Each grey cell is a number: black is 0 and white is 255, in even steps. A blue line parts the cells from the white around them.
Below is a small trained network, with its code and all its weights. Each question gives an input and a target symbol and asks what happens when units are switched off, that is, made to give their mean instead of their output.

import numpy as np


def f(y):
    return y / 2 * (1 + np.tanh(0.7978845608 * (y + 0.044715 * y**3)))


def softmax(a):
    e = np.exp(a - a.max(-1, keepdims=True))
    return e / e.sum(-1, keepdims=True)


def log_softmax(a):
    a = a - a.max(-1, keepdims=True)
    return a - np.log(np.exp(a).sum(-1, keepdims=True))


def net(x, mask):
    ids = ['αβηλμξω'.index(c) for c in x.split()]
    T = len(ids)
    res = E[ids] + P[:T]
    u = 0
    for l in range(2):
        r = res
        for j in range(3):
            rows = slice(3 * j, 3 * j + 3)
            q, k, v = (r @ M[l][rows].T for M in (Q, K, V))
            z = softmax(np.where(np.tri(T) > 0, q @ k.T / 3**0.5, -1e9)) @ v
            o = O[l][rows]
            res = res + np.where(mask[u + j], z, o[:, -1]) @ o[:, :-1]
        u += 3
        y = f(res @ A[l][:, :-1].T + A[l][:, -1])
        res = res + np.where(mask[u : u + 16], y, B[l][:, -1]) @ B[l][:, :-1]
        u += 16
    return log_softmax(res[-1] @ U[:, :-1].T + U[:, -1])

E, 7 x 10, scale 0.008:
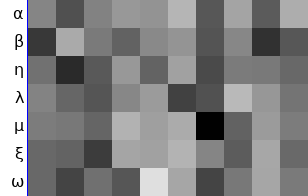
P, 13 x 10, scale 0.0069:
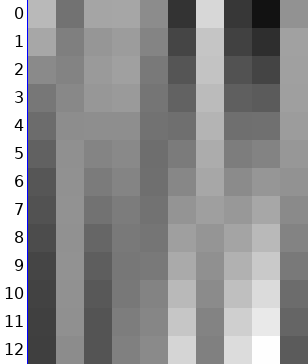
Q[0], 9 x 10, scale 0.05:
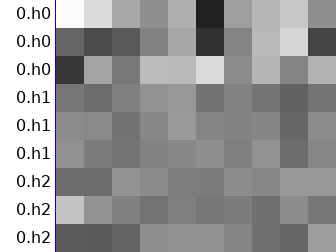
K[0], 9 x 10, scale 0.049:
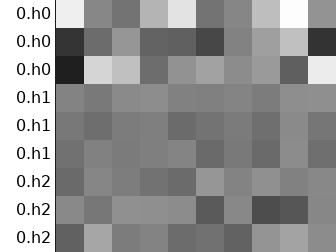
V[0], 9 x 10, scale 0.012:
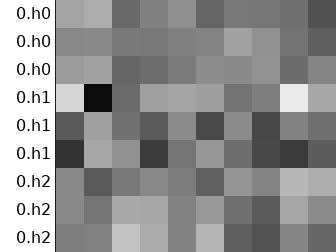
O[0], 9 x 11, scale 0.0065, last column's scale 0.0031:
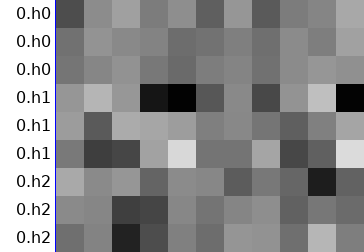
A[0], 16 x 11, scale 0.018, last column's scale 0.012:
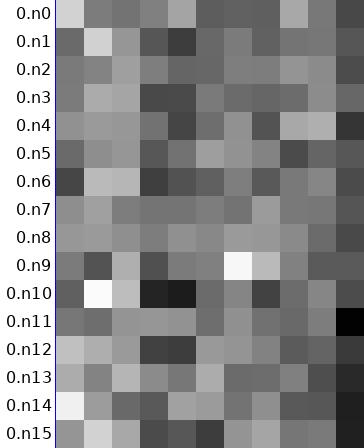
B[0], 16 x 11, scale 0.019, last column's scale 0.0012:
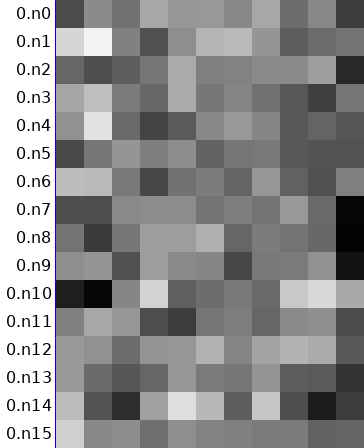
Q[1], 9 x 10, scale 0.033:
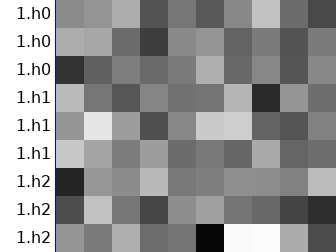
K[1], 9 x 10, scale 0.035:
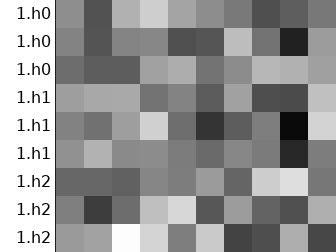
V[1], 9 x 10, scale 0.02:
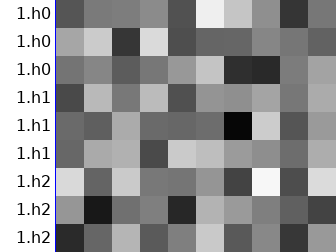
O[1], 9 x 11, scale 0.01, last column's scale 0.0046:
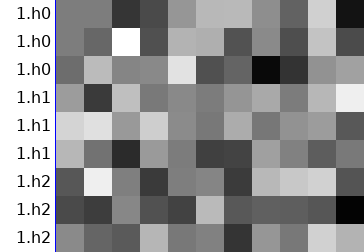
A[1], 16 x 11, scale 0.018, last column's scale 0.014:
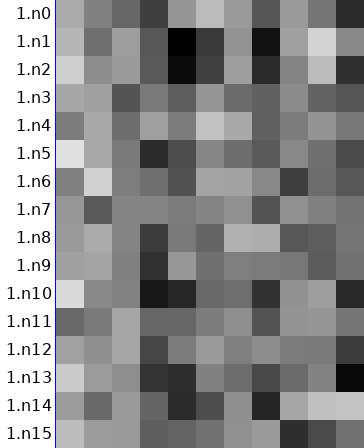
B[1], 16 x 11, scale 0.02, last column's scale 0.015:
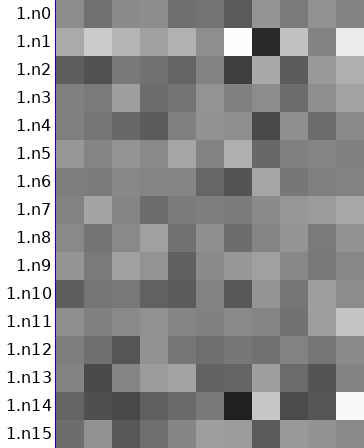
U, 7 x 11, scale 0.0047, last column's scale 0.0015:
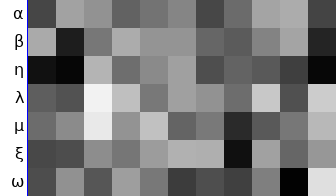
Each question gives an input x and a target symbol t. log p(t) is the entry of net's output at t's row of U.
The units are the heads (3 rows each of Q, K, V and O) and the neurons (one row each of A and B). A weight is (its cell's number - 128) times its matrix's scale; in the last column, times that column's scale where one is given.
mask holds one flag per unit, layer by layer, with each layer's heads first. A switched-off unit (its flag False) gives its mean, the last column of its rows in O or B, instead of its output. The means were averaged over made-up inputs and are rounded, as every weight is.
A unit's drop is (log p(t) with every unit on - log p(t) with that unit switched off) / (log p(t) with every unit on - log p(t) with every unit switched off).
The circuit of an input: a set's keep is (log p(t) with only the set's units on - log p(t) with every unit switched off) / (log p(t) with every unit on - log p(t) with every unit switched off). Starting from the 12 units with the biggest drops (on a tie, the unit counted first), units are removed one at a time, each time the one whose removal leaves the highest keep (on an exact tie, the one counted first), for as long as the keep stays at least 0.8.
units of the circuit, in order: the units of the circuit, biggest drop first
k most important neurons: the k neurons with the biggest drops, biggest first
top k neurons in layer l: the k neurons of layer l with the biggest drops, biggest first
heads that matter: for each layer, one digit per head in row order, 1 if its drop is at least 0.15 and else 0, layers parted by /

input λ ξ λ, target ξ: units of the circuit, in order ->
[1.h2; 1.n15]
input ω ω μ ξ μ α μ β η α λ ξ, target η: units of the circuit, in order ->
[1.n1]
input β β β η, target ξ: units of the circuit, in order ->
[1.h0; 1.h1; 1.n4]
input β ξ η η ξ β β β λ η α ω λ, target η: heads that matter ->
001 / 011
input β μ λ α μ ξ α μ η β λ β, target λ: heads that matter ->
000 / 100
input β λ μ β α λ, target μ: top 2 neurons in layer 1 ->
[1.n14; 1.n2]
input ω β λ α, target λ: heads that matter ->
010 / 100
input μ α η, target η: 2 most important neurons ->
[1.n14; 1.n2]
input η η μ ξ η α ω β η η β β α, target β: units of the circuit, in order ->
[1.h1; 1.h0]
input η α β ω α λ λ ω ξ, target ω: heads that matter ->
010 / 100
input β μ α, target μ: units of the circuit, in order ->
[1.n1; 1.h0; 0.h1]
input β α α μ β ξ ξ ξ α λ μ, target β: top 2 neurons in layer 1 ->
[1.n1; 1.n14]
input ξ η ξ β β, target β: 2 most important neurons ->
[0.n1; 0.n10]
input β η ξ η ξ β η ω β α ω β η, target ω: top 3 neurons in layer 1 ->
[1.n1; 1.n11; 1.n2]
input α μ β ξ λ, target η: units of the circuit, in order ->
[1.h1]
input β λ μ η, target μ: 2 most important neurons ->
[1.n1; 1.n11]
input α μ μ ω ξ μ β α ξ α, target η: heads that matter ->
010 / 010
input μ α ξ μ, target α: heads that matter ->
101 / 001
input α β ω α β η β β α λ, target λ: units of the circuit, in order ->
[1.n14; 1.h0]
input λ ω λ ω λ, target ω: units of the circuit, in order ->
[1.h0]
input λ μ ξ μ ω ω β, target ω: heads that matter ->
000 / 000
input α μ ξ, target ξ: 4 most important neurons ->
[1.n1; 1.n15; 0.n10; 0.n6]
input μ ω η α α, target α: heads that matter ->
100 / 001
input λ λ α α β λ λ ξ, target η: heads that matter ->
010 / 010
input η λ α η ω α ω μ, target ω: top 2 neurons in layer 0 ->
[0.n6; 0.n10]
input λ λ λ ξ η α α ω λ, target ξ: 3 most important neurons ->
[1.n1; 0.n1; 0.n2]
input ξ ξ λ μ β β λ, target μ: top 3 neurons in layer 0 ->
[0.n10; 0.n9; 0.n3]
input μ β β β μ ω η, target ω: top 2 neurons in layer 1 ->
[1.n1; 1.n2]
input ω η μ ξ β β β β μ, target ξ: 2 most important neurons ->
[1.n15; 1.n14]
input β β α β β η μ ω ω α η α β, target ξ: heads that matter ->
000 / 110
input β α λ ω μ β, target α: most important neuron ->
[0.n11]
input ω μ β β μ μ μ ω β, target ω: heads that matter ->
000 / 010
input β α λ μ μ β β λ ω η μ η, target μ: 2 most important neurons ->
[1.n14; 0.n9]
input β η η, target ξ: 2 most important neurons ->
[1.n1; 1.n4]
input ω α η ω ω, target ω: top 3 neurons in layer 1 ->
[1.n14; 1.n1; 1.n11]
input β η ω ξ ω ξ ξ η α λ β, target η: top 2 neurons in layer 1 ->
[1.n1; 1.n6]
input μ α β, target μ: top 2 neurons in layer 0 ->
[0.n10; 0.n5]
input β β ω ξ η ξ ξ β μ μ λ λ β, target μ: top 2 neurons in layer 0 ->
[0.n11; 0.n9]
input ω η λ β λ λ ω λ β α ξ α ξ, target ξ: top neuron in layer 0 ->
[0.n6]
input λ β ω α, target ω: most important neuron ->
[1.n14]
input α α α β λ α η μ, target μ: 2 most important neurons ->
[1.n1; 0.n9]
